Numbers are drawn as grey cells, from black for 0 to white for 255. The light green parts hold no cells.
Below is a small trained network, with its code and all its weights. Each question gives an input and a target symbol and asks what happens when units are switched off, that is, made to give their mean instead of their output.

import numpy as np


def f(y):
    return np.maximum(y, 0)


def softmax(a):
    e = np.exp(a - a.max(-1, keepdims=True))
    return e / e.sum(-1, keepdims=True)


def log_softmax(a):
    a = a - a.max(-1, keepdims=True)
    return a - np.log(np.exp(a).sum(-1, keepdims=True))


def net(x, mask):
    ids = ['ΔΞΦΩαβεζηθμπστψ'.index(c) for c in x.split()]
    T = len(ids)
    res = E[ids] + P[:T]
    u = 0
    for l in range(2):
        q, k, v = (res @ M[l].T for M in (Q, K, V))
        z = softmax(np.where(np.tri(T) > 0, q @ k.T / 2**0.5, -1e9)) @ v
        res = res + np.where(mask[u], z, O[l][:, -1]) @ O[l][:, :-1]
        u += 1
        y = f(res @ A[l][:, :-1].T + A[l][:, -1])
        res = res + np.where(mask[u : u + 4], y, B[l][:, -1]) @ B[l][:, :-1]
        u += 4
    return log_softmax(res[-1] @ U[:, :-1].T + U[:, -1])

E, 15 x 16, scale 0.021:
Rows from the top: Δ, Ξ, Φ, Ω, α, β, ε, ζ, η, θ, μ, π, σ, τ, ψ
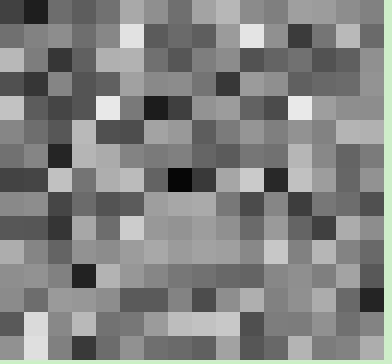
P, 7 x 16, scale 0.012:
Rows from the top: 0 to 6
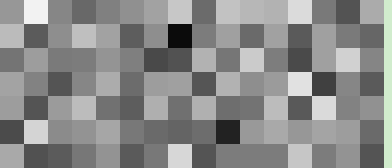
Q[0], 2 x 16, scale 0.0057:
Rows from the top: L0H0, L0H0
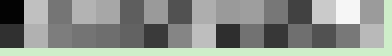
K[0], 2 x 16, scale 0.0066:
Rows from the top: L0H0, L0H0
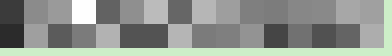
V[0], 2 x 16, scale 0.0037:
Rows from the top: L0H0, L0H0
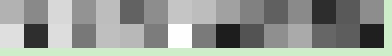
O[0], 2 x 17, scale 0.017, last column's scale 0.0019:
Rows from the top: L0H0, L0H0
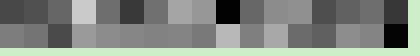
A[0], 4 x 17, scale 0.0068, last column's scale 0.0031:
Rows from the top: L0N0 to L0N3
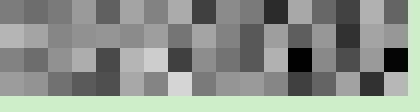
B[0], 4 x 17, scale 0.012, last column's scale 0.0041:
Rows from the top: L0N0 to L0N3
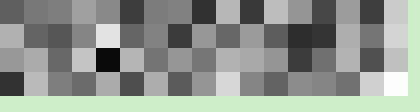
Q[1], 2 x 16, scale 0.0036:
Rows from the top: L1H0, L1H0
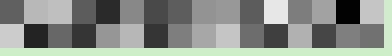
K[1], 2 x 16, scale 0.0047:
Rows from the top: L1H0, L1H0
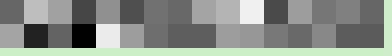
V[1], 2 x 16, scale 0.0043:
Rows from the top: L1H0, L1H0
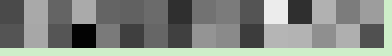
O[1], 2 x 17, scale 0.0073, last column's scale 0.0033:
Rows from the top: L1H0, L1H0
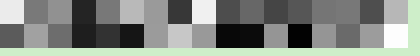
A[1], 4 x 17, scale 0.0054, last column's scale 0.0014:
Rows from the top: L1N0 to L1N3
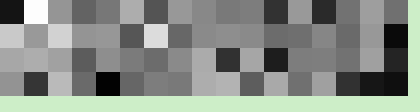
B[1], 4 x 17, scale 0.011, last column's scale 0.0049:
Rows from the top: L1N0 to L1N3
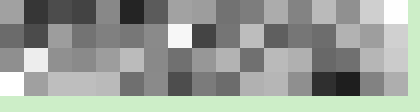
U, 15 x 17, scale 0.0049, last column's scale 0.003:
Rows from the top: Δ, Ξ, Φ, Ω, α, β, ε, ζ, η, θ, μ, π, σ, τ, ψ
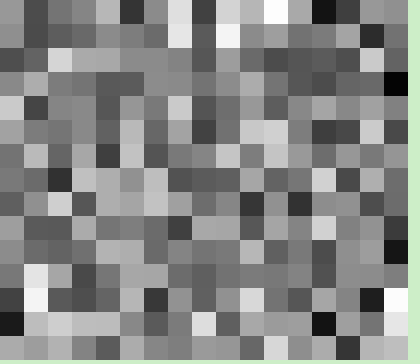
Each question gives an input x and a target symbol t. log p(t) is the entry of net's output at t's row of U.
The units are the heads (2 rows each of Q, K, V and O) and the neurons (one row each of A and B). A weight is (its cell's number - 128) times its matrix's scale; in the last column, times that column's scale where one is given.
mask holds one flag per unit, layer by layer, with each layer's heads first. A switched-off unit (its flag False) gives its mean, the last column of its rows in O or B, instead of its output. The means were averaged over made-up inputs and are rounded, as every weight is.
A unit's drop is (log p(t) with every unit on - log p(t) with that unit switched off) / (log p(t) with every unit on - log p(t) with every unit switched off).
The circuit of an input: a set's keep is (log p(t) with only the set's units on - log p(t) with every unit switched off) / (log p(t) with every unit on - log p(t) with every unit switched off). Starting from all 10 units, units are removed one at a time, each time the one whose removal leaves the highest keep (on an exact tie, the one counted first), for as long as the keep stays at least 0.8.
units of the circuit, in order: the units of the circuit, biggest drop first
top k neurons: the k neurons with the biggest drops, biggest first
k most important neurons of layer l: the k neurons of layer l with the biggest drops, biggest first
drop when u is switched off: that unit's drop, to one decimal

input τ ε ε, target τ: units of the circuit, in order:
(L0H0)
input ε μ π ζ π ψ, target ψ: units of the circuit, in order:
(L1N0 L1N2 L0N0 L1H0)
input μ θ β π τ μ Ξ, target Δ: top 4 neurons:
(L0N3 L1N0 L0N1 L0N2)
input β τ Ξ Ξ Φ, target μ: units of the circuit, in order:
(L0N1 L1H0 L1N1)
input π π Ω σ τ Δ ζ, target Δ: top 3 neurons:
(L0N0 L0N1 L0N3)
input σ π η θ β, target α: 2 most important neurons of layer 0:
(L0N0 L0N3)
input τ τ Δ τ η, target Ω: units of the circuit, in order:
(L0N2 L0N1 L1N3)
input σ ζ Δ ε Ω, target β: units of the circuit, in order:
(L1N3 L0N2)
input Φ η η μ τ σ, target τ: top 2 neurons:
(L1N0 L0N2)
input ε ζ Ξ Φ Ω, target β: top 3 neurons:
(L1N3 L0N2 L0N3)
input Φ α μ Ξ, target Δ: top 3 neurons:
(L0N3 L1N0 L0N2)
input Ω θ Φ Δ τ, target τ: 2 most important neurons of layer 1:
(L1N0 L1N2)
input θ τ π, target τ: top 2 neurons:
(L1N2 L0N2)
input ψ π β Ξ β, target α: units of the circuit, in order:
(L1N1 L0H0 L0N3)
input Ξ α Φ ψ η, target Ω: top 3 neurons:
(L0N2 L1N3 L0N1)
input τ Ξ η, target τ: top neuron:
(L1N2)
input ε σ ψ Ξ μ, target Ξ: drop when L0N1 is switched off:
1.1
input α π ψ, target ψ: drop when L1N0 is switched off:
0.4
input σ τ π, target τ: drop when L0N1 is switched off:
-0.1
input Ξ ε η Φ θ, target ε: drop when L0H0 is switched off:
0.0
